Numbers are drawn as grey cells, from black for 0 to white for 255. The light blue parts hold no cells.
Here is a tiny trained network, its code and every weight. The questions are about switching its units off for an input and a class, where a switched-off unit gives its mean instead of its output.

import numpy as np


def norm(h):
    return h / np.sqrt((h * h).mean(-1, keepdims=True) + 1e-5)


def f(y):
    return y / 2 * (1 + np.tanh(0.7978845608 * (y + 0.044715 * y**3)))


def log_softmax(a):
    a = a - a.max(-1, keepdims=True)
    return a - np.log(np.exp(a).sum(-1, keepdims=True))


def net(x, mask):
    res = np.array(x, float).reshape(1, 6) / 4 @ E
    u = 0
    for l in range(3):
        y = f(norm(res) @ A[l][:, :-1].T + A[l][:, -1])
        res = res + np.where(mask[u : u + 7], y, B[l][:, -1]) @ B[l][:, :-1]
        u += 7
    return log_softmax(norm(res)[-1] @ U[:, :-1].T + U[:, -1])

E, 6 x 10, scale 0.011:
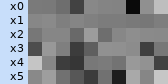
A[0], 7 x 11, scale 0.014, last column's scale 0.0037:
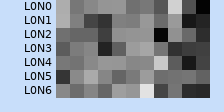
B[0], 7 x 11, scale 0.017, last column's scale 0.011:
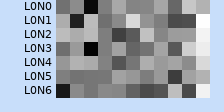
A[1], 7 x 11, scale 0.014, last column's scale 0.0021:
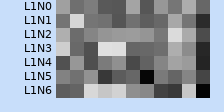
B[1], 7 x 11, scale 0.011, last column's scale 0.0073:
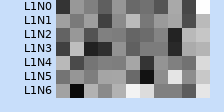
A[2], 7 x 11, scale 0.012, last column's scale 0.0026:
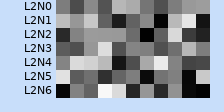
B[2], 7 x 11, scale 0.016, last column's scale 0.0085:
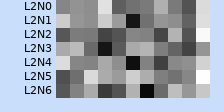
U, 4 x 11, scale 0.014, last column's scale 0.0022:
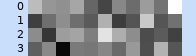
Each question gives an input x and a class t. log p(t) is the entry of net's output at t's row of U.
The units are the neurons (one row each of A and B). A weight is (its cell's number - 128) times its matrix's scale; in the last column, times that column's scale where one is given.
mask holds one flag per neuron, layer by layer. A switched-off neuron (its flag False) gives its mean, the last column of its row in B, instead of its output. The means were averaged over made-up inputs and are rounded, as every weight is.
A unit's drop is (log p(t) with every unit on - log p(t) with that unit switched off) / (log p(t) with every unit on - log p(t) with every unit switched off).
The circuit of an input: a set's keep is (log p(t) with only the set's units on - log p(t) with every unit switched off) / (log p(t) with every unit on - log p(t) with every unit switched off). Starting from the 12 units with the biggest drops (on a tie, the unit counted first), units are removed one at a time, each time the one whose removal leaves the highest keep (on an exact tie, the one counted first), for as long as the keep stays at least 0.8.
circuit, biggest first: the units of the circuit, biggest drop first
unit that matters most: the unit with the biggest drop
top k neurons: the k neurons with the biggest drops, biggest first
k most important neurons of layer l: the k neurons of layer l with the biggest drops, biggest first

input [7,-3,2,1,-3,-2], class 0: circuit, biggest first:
(L0N2)
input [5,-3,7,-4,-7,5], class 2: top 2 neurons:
(L1N6 L0N2)
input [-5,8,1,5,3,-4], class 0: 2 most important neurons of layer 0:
(L0N4 L0N0)
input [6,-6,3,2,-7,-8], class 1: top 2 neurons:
(L0N6 L0N1)
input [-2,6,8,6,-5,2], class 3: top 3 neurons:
(L0N1 L0N3 L2N5)
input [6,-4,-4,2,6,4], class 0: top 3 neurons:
(L0N2 L2N1 L1N6)
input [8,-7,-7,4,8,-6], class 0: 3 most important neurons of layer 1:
(L1N6 L1N4 L1N1)
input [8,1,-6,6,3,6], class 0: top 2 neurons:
(L0N2 L0N6)
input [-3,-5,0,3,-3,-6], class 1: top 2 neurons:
(L0N6 L0N2)
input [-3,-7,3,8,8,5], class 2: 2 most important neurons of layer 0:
(L0N1 L0N6)
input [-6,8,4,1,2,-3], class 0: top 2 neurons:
(L0N4 L2N4)
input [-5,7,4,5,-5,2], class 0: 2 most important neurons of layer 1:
(L1N3 L1N2)
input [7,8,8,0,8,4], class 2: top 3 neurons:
(L0N1 L2N5 L0N4)
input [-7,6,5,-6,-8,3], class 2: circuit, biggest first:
(L1N6)
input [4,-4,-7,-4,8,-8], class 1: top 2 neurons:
(L0N6 L2N6)
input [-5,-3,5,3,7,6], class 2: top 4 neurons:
(L2N5 L0N6 L0N1 L0N2)
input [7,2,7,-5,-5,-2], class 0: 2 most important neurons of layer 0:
(L0N2 L0N1)
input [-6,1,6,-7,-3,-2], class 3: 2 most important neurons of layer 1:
(L1N3 L1N2)
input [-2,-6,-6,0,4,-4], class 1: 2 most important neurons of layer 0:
(L0N6 L0N2)
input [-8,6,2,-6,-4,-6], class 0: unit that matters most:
L0N4
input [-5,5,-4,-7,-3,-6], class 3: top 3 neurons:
(L0N0 L1N3 L0N2)
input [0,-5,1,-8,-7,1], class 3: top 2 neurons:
(L1N3 L0N1)
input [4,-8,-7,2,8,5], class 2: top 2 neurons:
(L0N1 L0N6)
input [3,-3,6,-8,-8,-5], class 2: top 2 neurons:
(L1N6 L0N3)
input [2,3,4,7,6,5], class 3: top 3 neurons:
(L0N3 L0N6 L1N6)
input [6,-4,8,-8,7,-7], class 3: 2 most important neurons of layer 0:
(L0N0 L0N2)
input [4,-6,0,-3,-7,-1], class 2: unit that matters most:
L1N6
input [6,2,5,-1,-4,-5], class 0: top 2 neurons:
(L0N2 L2N1)
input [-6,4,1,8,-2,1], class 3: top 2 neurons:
(L0N3 L0N2)
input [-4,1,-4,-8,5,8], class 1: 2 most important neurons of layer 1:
(L1N5 L1N0)
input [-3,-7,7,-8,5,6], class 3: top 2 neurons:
(L1N3 L0N6)
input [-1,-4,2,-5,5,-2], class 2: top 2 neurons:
(L0N1 L0N3)
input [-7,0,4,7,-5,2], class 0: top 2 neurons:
(L0N4 L2N4)
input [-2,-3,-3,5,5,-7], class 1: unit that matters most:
L0N6
